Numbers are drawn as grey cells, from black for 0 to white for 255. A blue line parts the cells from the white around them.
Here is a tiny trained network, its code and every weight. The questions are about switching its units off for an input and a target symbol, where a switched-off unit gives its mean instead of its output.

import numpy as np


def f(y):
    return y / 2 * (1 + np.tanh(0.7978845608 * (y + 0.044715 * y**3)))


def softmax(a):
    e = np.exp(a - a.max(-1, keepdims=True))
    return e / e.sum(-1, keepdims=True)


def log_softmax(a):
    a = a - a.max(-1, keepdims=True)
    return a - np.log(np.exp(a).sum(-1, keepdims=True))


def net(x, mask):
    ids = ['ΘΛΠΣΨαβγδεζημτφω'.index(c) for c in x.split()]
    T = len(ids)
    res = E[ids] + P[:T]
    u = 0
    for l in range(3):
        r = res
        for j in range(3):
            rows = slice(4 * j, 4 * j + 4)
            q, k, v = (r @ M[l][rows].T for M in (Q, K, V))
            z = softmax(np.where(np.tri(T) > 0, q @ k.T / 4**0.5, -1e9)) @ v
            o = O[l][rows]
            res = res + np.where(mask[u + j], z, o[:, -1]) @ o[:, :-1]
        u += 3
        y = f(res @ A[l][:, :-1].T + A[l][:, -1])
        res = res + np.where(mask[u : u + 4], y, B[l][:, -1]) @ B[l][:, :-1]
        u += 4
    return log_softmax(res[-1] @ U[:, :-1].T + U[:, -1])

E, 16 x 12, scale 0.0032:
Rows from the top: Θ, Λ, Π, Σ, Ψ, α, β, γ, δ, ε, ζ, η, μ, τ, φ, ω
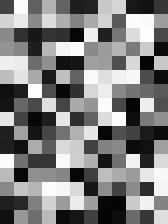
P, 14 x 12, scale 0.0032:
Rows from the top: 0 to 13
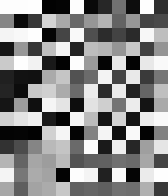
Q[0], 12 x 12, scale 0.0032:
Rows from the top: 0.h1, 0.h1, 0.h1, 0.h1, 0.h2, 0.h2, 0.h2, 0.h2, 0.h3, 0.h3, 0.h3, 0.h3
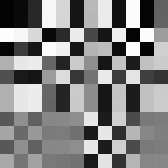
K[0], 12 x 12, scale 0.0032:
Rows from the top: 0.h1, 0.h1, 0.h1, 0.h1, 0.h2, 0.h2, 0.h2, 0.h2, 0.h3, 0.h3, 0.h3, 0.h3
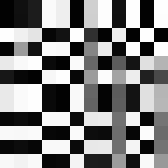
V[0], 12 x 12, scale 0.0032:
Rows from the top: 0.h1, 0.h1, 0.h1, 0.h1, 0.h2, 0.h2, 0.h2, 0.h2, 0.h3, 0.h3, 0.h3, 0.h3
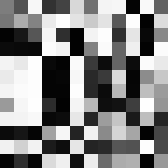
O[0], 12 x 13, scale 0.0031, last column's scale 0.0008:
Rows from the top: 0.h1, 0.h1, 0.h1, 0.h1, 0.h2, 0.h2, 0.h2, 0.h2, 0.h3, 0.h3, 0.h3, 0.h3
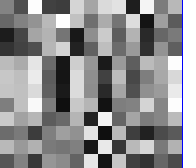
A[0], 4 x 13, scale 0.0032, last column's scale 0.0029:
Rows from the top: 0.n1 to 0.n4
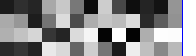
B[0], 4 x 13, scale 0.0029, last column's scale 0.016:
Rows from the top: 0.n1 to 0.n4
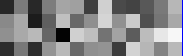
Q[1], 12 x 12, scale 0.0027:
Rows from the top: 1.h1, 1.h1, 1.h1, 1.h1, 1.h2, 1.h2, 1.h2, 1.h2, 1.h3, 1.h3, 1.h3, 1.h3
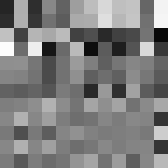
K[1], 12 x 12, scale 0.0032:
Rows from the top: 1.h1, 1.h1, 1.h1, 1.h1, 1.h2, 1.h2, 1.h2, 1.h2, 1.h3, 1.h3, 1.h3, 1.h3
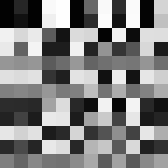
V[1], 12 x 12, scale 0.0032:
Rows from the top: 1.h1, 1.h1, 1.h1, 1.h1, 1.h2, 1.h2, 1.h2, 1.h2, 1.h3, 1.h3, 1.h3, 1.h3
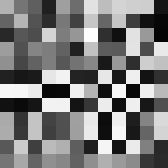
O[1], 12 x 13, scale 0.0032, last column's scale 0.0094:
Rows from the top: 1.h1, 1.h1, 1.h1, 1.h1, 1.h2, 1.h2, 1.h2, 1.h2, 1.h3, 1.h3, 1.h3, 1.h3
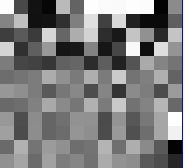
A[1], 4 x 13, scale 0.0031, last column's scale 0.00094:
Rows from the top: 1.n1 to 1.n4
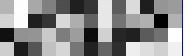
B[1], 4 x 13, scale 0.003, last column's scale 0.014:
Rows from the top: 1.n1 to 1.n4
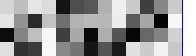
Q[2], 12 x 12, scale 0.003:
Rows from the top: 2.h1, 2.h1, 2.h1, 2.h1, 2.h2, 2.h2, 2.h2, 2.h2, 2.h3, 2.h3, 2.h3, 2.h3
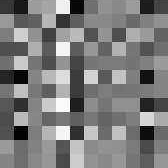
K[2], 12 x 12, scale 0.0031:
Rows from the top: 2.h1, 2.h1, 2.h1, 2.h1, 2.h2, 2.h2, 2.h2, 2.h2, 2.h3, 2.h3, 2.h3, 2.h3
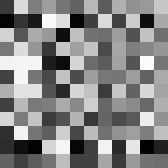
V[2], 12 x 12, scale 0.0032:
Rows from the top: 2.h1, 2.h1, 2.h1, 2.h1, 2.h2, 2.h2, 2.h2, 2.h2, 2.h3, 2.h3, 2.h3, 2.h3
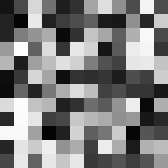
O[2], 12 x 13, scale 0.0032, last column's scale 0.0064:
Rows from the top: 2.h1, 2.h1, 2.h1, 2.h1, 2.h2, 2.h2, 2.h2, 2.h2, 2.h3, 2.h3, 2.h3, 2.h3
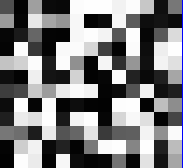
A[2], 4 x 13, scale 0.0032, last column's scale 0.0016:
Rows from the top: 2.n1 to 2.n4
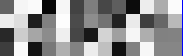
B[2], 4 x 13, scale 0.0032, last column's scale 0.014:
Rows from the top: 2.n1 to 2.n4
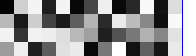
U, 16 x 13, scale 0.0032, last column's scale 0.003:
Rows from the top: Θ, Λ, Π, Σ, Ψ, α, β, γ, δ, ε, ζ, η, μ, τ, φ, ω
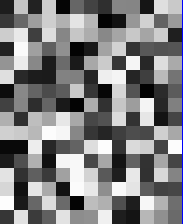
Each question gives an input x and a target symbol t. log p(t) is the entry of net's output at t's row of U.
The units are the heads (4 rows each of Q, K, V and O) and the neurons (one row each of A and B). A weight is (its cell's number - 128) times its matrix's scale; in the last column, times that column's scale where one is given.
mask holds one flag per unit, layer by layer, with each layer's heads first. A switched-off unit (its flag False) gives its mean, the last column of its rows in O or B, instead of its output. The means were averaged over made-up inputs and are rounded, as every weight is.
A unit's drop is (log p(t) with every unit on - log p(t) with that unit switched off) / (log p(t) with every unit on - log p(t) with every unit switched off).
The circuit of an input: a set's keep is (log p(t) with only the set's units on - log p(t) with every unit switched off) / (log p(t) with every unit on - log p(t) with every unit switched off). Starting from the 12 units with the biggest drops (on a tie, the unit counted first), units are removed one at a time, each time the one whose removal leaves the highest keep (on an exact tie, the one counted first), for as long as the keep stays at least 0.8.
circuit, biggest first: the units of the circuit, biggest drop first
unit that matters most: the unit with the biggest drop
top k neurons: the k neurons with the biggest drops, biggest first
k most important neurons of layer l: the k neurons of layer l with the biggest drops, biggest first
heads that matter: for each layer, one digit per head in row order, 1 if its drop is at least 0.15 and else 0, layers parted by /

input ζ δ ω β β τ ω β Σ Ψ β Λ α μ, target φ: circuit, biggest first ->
[0.h2; 2.h1; 2.n4]
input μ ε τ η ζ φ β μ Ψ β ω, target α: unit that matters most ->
2.h3
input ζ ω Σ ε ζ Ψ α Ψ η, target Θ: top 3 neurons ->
[0.n3; 1.n1; 1.n2]
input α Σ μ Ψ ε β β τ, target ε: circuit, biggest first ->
[0.h1; 1.h1; 2.h1]
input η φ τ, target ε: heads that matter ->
111 / 111 / 111
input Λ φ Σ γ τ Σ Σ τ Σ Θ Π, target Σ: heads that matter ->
110 / 010 / 001
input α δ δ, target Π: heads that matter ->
101 / 110 / 011
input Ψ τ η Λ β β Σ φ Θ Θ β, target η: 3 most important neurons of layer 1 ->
[1.n2; 1.n1; 1.n4]
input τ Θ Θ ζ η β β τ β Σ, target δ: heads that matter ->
010 / 001 / 000
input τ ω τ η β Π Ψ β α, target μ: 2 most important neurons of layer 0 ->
[0.n3; 0.n4]
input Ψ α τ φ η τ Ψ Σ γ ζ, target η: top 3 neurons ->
[0.n1; 1.n3; 1.n1]
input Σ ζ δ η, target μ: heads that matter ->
111 / 010 / 001
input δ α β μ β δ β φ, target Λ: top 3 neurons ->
[0.n3; 0.n4; 1.n1]
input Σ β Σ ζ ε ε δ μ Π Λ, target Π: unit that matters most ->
1.h3
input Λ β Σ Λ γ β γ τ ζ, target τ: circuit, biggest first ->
[0.n3; 1.h2; 0.h2; 0.h1]
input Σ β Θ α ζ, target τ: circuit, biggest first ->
[0.h2; 0.n3; 0.h1; 2.h1]
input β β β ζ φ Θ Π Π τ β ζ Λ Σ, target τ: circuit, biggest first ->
[1.h2; 0.n3; 0.h1; 0.h2]
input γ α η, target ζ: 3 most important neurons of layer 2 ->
[2.n1; 2.n4; 2.n3]
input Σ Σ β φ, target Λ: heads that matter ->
110 / 010 / 011
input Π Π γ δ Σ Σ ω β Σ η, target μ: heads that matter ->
100 / 100 / 000
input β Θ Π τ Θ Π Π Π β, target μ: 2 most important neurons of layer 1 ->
[1.n2; 1.n4]
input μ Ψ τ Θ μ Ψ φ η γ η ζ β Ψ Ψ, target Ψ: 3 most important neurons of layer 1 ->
[1.n1; 1.n2; 1.n3]
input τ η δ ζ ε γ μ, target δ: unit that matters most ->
1.h2
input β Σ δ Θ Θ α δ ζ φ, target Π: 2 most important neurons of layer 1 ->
[1.n2; 1.n1]
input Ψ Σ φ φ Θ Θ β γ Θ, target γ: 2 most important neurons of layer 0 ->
[0.n3; 0.n1]
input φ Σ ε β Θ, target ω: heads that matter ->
010 / 000 / 110
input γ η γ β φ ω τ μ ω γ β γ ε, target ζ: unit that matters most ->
0.h2
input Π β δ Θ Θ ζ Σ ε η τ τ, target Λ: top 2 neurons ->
[0.n3; 0.n1]
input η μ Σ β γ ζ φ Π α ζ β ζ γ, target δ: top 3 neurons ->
[0.n1; 1.n3; 2.n1]
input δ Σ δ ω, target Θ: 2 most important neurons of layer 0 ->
[0.n3; 0.n4]
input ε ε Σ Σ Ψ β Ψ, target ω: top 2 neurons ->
[0.n3; 1.n2]
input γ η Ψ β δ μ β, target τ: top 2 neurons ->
[0.n3; 2.n1]
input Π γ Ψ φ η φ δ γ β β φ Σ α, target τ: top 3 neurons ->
[0.n3; 1.n3; 0.n1]
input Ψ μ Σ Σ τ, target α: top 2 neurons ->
[0.n3; 1.n4]
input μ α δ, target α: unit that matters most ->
1.h1
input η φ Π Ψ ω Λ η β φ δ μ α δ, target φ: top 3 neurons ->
[1.n2; 0.n3; 0.n2]
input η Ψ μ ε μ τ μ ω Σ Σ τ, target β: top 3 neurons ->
[0.n3; 1.n2; 0.n1]
